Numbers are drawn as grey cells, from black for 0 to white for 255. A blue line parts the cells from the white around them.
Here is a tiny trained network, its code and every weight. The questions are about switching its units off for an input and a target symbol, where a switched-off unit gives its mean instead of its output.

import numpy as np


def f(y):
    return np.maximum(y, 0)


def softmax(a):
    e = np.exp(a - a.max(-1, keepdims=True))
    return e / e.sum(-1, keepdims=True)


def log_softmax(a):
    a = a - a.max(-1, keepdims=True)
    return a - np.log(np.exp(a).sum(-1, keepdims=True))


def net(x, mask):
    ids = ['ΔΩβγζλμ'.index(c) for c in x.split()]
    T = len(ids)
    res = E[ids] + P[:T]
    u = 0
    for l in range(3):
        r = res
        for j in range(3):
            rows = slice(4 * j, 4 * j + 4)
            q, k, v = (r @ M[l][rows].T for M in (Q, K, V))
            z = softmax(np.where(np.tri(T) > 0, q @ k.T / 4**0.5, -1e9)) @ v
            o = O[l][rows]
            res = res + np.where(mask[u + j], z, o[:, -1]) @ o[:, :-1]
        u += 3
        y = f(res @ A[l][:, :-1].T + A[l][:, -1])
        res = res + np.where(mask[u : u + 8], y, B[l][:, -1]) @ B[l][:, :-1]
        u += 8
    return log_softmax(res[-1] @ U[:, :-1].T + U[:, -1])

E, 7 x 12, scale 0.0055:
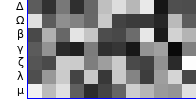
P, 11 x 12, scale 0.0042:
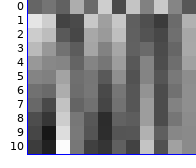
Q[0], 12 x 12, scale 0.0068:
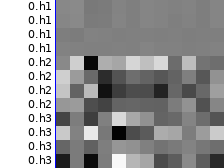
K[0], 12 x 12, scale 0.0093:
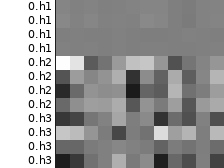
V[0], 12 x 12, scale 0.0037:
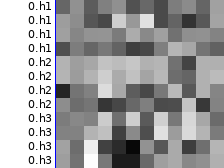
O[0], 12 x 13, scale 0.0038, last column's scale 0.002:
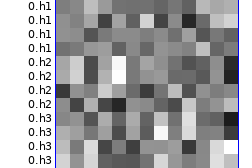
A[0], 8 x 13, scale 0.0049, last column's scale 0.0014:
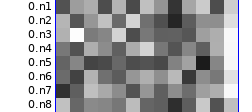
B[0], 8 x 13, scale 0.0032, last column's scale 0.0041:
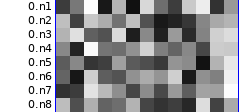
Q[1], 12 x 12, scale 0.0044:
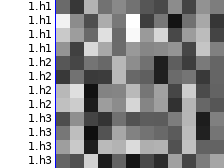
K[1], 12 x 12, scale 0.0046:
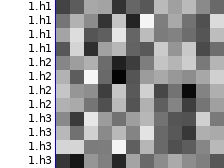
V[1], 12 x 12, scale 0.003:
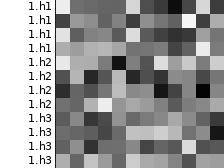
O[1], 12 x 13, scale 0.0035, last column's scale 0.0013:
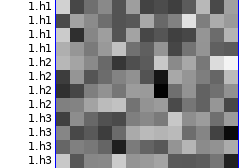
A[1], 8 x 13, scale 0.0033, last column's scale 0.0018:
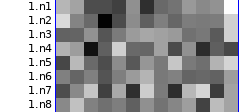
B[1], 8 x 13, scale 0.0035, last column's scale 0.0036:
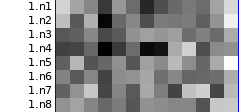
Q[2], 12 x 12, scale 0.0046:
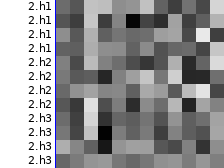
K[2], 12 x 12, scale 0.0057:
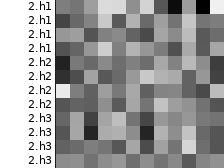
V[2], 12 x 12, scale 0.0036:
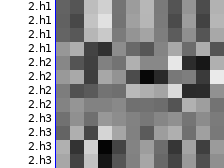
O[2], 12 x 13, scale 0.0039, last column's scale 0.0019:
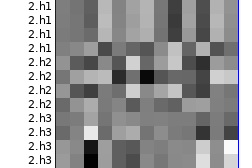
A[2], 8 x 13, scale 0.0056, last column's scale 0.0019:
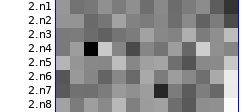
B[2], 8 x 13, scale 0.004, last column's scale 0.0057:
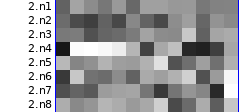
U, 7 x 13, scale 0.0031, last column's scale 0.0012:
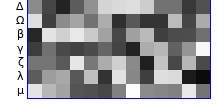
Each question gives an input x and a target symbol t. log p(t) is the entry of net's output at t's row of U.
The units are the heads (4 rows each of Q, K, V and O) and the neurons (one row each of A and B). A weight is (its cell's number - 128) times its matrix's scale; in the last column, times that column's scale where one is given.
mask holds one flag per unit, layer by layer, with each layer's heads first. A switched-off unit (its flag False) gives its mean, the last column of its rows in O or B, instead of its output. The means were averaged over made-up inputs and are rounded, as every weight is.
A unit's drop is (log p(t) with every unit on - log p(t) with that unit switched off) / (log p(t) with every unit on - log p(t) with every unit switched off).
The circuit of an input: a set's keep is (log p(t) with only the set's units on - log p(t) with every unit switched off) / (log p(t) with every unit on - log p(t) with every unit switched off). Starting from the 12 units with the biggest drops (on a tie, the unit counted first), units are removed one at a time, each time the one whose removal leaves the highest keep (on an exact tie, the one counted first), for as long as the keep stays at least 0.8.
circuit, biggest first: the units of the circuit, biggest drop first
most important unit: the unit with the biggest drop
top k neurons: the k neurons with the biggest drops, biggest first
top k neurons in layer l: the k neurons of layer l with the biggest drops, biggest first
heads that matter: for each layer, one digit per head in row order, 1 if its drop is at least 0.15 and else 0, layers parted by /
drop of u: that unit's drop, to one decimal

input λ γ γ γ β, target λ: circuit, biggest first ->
2.h2, 0.n1, 0.h3, 1.n7
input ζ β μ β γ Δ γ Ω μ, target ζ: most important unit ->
2.h1
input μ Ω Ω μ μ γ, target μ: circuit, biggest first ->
1.h2, 0.h3, 2.n7
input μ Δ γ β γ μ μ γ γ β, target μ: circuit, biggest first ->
0.h3, 1.h2
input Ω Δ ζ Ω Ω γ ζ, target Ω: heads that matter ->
001 / 100 / 000
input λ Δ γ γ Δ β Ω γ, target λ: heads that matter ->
101 / 000 / 010
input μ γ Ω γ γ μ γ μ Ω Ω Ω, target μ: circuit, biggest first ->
0.h3, 1.h2
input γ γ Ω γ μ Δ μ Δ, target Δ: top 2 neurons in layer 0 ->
0.n6, 0.n3
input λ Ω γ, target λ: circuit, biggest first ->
2.h2, 0.n1, 1.n7
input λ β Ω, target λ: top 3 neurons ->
0.n1, 1.n7, 0.n3
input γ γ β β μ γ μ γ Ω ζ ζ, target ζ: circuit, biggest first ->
2.h1, 0.n4
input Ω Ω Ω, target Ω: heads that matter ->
000 / 100 / 000
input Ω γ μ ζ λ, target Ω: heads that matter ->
000 / 100 / 000
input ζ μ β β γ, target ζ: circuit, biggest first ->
2.h1, 1.h2, 1.h3
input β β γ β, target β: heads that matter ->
010 / 000 / 000
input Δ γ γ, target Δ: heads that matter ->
000 / 001 / 010
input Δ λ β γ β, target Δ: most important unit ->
2.h2
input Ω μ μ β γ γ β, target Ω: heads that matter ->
001 / 100 / 000
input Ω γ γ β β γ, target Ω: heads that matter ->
000 / 100 / 000
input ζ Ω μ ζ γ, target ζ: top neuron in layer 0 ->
0.n4
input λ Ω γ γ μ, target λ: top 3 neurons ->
0.n1, 1.n7, 0.n5
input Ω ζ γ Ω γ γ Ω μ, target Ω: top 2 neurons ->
2.n6, 0.n8
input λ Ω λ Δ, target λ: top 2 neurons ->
0.n1, 1.n7
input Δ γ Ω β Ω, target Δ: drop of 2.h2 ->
1.0
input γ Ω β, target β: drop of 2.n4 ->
0.9
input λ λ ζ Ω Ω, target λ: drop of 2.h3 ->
0.0
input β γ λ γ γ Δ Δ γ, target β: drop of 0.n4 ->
0.1
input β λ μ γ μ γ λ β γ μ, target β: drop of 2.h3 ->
0.8
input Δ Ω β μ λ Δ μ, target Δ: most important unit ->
2.h2
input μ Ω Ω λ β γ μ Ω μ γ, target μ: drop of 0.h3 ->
0.8
